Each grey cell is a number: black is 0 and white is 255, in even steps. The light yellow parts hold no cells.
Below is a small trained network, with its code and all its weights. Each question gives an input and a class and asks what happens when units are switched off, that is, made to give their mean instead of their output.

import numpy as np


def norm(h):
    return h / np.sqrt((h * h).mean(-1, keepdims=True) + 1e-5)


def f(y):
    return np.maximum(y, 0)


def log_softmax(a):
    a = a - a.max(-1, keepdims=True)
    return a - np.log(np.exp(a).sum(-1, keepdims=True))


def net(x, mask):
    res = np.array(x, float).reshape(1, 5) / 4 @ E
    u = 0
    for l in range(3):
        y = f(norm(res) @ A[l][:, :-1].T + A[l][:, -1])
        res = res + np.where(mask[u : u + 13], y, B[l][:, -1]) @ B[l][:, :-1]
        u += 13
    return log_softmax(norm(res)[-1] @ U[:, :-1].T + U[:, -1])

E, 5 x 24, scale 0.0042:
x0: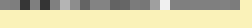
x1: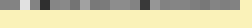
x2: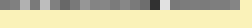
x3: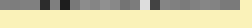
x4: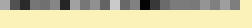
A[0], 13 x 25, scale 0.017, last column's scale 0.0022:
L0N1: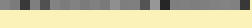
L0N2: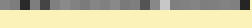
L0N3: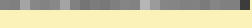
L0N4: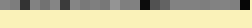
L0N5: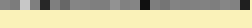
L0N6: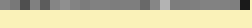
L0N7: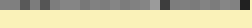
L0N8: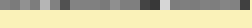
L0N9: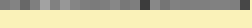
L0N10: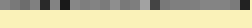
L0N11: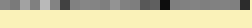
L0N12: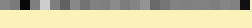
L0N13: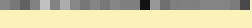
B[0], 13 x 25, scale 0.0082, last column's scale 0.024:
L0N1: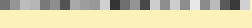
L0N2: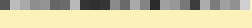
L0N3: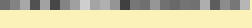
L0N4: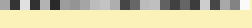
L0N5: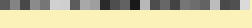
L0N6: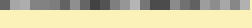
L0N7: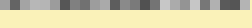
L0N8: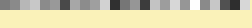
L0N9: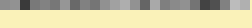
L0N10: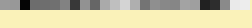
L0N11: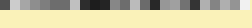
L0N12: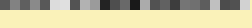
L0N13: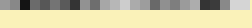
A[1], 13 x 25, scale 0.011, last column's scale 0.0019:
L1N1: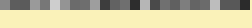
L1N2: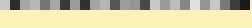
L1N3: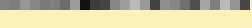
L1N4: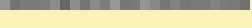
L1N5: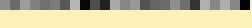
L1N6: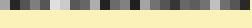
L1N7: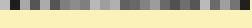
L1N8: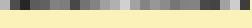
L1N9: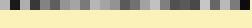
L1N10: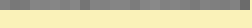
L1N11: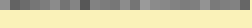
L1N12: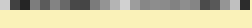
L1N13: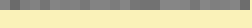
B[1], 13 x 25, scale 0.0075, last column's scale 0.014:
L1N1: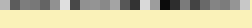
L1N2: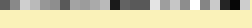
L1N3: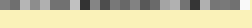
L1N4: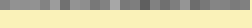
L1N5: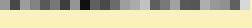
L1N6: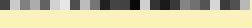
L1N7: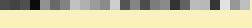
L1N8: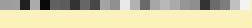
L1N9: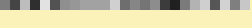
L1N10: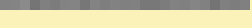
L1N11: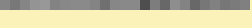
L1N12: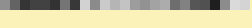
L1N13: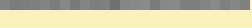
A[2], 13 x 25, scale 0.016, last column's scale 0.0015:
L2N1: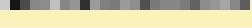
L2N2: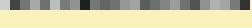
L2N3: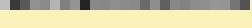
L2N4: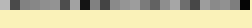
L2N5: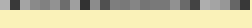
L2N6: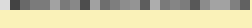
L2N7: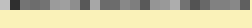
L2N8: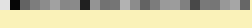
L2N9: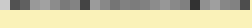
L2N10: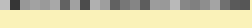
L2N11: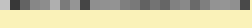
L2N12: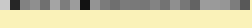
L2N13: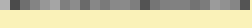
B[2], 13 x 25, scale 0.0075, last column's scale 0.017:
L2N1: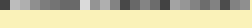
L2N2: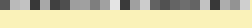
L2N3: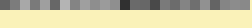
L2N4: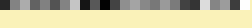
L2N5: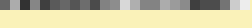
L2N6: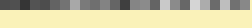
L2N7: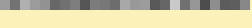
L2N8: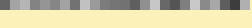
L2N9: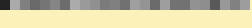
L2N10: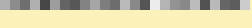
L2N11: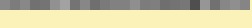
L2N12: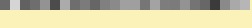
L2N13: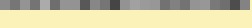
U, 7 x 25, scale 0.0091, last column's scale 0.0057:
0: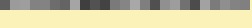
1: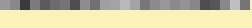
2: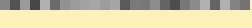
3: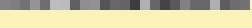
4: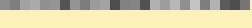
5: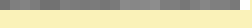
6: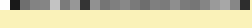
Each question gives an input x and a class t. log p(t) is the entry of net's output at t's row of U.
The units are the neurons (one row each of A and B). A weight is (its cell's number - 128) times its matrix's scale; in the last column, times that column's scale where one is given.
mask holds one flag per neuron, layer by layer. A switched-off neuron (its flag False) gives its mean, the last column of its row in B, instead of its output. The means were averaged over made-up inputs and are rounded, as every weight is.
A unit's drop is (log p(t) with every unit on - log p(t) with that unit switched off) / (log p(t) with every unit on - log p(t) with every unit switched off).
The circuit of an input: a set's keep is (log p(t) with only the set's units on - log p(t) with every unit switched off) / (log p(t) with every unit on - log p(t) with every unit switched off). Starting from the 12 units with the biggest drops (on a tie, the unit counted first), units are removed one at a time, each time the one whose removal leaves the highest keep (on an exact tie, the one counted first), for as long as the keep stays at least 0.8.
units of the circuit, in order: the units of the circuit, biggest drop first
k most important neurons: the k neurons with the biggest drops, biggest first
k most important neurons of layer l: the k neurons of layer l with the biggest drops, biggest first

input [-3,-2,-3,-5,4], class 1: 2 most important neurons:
L0N13, L0N9
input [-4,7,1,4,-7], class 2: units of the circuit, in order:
L0N3, L0N11
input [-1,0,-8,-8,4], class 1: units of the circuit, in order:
L0N13
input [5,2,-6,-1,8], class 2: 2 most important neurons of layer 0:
L0N4, L0N11
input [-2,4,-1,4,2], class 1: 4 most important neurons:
L0N10, L0N12, L1N8, L1N12
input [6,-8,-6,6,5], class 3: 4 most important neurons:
L0N12, L0N11, L0N13, L0N8
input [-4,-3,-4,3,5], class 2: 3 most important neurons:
L0N4, L0N8, L0N2
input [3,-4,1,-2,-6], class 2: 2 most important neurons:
L0N11, L0N10
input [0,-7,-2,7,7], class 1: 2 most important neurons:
L0N10, L0N5
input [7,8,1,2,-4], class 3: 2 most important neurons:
L0N5, L0N11
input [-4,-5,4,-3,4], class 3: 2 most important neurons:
L0N12, L0N2
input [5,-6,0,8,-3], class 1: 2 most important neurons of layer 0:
L0N10, L0N11
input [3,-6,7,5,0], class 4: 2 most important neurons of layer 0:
L0N8, L0N5
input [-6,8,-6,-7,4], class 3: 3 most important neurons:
L0N5, L0N10, L0N2
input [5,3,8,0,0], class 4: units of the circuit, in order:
L0N8
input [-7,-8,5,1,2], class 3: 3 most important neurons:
L0N12, L0N2, L1N6
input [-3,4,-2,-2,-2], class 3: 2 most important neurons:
L0N5, L0N2
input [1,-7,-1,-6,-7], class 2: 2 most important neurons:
L0N10, L0N3
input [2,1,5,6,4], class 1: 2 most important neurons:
L0N10, L0N1
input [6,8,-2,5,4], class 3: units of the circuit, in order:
L0N5
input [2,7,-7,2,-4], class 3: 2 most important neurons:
L0N5, L0N8
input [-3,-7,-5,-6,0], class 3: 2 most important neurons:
L0N12, L0N10
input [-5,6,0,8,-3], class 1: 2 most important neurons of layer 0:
L0N10, L0N12
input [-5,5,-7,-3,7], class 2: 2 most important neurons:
L0N4, L0N8
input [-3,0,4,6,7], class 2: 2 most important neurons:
L0N4, L0N13
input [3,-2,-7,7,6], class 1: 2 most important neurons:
L0N10, L0N8
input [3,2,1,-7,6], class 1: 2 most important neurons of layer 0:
L0N13, L0N9
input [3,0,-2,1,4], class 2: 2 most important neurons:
L0N4, L0N11
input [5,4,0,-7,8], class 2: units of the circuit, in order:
L0N4
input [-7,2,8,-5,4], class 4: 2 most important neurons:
L0N8, L0N2
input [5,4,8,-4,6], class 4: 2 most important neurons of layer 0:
L0N8, L0N11
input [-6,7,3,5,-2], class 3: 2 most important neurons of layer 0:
L0N5, L0N2
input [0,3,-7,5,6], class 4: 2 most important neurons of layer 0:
L0N1, L0N7
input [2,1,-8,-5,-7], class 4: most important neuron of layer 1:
L1N2
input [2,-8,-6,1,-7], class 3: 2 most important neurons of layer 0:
L0N4, L0N8
